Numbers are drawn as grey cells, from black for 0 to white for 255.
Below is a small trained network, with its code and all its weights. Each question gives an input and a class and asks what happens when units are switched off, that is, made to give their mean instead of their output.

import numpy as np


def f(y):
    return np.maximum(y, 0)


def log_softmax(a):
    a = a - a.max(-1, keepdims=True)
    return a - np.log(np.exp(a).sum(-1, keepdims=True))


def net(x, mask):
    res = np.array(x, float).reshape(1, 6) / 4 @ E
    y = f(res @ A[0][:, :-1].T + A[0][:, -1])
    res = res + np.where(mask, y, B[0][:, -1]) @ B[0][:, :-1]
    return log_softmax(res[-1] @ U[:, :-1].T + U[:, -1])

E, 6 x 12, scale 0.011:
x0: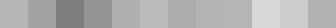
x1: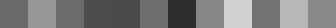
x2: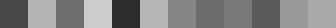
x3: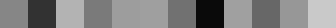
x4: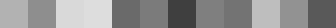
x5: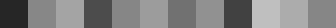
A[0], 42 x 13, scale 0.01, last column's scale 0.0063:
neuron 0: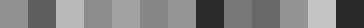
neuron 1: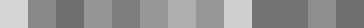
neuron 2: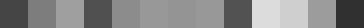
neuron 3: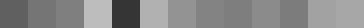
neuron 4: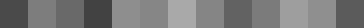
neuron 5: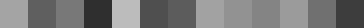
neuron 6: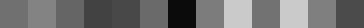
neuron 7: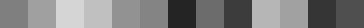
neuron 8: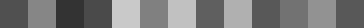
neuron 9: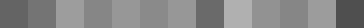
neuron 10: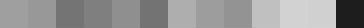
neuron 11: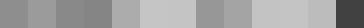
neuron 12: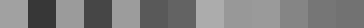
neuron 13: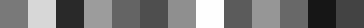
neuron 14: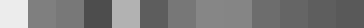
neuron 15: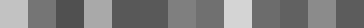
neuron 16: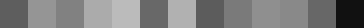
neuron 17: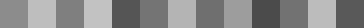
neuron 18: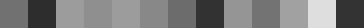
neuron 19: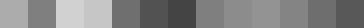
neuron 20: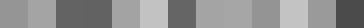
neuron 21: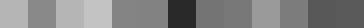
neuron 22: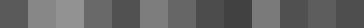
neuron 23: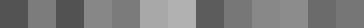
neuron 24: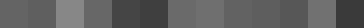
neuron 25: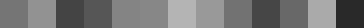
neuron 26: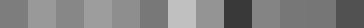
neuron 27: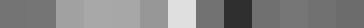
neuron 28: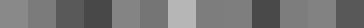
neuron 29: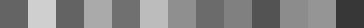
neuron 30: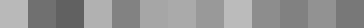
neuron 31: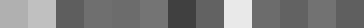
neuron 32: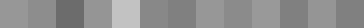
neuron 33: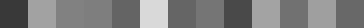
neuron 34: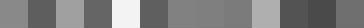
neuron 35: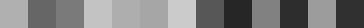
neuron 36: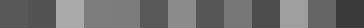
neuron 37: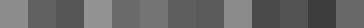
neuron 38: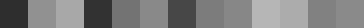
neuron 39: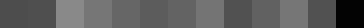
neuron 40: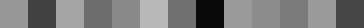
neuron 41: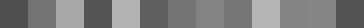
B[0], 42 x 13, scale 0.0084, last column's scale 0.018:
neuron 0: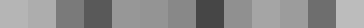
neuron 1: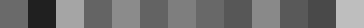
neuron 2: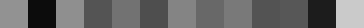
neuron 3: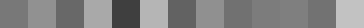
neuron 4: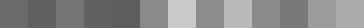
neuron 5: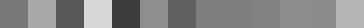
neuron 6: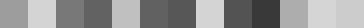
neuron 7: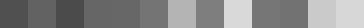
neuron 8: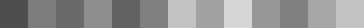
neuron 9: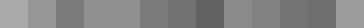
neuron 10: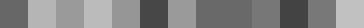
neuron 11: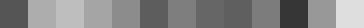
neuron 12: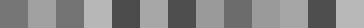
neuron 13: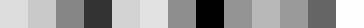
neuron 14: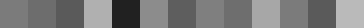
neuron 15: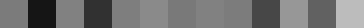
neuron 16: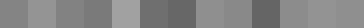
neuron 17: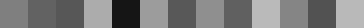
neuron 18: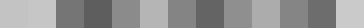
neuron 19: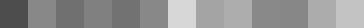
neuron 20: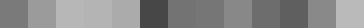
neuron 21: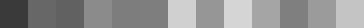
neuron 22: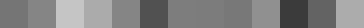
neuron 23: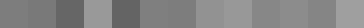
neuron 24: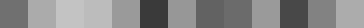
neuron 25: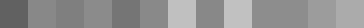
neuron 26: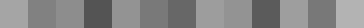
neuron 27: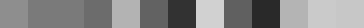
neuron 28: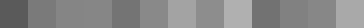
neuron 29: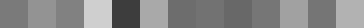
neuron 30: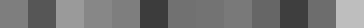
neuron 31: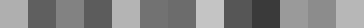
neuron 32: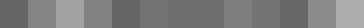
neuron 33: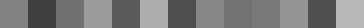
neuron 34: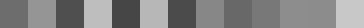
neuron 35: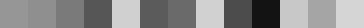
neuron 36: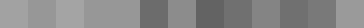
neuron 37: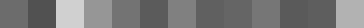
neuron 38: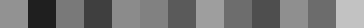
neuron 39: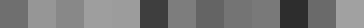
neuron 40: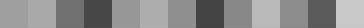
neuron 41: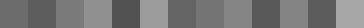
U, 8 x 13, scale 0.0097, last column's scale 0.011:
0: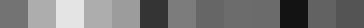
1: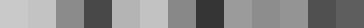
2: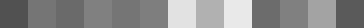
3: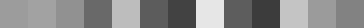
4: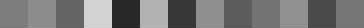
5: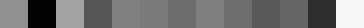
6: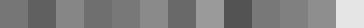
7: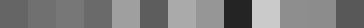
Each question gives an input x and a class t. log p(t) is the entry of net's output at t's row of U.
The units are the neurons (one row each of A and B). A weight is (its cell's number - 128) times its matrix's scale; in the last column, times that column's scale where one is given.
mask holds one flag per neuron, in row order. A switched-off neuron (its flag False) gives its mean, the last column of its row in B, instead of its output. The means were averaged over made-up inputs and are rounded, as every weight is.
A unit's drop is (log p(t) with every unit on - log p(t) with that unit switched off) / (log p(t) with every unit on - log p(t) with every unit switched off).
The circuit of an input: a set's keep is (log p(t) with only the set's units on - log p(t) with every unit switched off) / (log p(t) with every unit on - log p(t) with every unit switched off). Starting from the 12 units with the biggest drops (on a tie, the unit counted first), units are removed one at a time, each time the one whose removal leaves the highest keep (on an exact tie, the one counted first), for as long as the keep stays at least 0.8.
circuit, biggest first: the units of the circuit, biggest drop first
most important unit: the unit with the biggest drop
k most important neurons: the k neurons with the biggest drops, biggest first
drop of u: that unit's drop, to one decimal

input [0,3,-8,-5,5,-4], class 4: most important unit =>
neuron 14
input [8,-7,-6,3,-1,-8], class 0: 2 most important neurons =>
neuron 11; neuron 10
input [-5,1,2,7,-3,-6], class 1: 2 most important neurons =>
neuron 18; neuron 40
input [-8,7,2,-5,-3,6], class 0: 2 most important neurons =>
neuron 24; neuron 22
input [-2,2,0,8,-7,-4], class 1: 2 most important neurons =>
neuron 18; neuron 40
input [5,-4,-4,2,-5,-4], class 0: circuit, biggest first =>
neuron 11; neuron 30
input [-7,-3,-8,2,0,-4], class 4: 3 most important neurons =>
neuron 34; neuron 14; neuron 12
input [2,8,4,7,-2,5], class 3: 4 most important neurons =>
neuron 6; neuron 13; neuron 38; neuron 20
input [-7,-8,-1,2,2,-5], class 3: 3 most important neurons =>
neuron 35; neuron 27; neuron 11
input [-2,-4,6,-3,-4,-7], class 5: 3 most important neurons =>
neuron 15; neuron 34; neuron 5
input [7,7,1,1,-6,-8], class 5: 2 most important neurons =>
neuron 15; neuron 1
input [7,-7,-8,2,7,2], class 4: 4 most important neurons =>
neuron 34; neuron 12; neuron 14; neuron 41
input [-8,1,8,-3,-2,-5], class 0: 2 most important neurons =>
neuron 24; neuron 37
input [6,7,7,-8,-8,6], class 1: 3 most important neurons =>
neuron 13; neuron 7; neuron 21
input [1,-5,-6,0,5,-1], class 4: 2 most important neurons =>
neuron 34; neuron 14
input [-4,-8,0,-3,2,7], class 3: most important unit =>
neuron 27
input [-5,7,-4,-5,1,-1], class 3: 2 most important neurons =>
neuron 6; neuron 31
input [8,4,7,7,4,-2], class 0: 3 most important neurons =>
neuron 11; neuron 13; neuron 10
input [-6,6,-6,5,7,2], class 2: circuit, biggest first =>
neuron 7; neuron 19
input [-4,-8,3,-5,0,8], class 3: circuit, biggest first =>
neuron 27
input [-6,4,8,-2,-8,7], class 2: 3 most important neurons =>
neuron 4; neuron 25; neuron 8
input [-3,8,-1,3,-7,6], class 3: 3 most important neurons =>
neuron 6; neuron 38; neuron 7
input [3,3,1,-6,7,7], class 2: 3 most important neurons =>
neuron 7; neuron 21; neuron 19
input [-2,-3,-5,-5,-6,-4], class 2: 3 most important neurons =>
neuron 8; neuron 25; neuron 28
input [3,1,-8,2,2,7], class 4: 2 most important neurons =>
neuron 34; neuron 5
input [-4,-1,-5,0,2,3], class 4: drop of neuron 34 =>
0.2
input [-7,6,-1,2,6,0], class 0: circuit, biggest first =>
neuron 24
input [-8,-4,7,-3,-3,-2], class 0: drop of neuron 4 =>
0.0
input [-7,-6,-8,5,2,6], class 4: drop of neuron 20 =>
0.1
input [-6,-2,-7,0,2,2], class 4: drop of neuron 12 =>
0.2
